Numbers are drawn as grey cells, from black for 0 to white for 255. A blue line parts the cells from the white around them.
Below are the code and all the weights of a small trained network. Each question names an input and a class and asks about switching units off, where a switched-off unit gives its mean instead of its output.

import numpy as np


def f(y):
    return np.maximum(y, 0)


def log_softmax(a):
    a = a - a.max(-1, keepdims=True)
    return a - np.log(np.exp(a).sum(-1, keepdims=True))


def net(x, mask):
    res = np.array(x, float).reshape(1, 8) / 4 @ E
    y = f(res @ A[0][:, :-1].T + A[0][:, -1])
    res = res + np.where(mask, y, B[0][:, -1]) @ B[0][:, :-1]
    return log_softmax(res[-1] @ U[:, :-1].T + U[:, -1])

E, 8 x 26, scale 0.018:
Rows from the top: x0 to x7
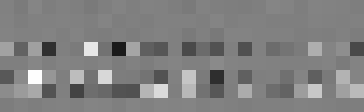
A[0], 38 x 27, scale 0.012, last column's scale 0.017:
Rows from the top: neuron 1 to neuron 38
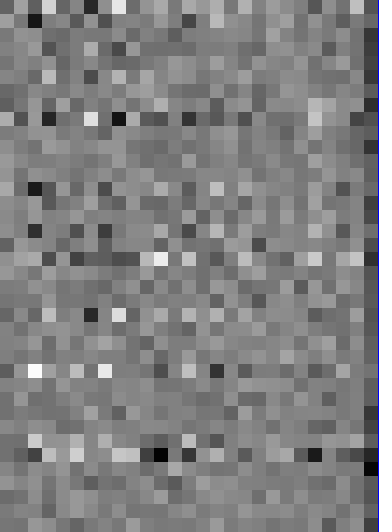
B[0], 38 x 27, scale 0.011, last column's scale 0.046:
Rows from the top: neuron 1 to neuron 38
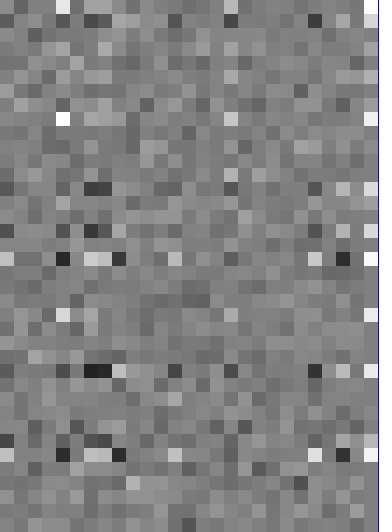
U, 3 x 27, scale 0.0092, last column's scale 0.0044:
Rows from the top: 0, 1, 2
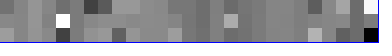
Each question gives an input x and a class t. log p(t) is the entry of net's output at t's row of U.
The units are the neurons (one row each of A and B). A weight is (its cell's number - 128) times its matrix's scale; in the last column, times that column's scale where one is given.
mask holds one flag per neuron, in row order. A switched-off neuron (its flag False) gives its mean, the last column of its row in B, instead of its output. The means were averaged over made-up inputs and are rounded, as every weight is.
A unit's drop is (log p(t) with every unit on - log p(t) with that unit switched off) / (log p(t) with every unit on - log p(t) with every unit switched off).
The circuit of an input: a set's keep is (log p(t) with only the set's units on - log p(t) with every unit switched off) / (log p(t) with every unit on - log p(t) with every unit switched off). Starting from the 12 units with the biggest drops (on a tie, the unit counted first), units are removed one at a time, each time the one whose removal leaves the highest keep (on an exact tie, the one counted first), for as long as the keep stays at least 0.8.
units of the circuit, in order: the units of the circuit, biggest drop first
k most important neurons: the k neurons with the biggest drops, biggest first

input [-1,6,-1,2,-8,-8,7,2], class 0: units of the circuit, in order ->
(neuron 17)
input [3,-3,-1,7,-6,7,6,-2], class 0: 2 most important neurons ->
(neuron 27; neuron 1)
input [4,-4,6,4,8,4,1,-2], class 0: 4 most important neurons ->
(neuron 27; neuron 1; neuron 23; neuron 32)
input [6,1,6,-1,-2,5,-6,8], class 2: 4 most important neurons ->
(neuron 33; neuron 14; neuron 17; neuron 2)
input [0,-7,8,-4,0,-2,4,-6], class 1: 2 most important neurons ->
(neuron 33; neuron 1)
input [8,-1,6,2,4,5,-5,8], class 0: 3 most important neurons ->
(neuron 27; neuron 19; neuron 32)
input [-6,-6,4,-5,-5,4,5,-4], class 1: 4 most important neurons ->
(neuron 33; neuron 1; neuron 23; neuron 2)
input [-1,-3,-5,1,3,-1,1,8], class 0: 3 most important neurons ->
(neuron 33; neuron 19; neuron 1)
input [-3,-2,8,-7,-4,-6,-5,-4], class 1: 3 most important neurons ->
(neuron 1; neuron 23; neuron 27)
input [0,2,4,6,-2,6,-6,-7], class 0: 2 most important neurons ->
(neuron 27; neuron 19)
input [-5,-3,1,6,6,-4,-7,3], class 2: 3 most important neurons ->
(neuron 33; neuron 1; neuron 23)
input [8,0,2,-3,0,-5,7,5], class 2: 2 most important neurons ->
(neuron 19; neuron 27)
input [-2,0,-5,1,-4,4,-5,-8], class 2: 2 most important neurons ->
(neuron 33; neuron 14)
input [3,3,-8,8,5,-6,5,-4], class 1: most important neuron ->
(neuron 9)
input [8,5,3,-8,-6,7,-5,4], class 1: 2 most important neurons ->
(neuron 1; neuron 23)
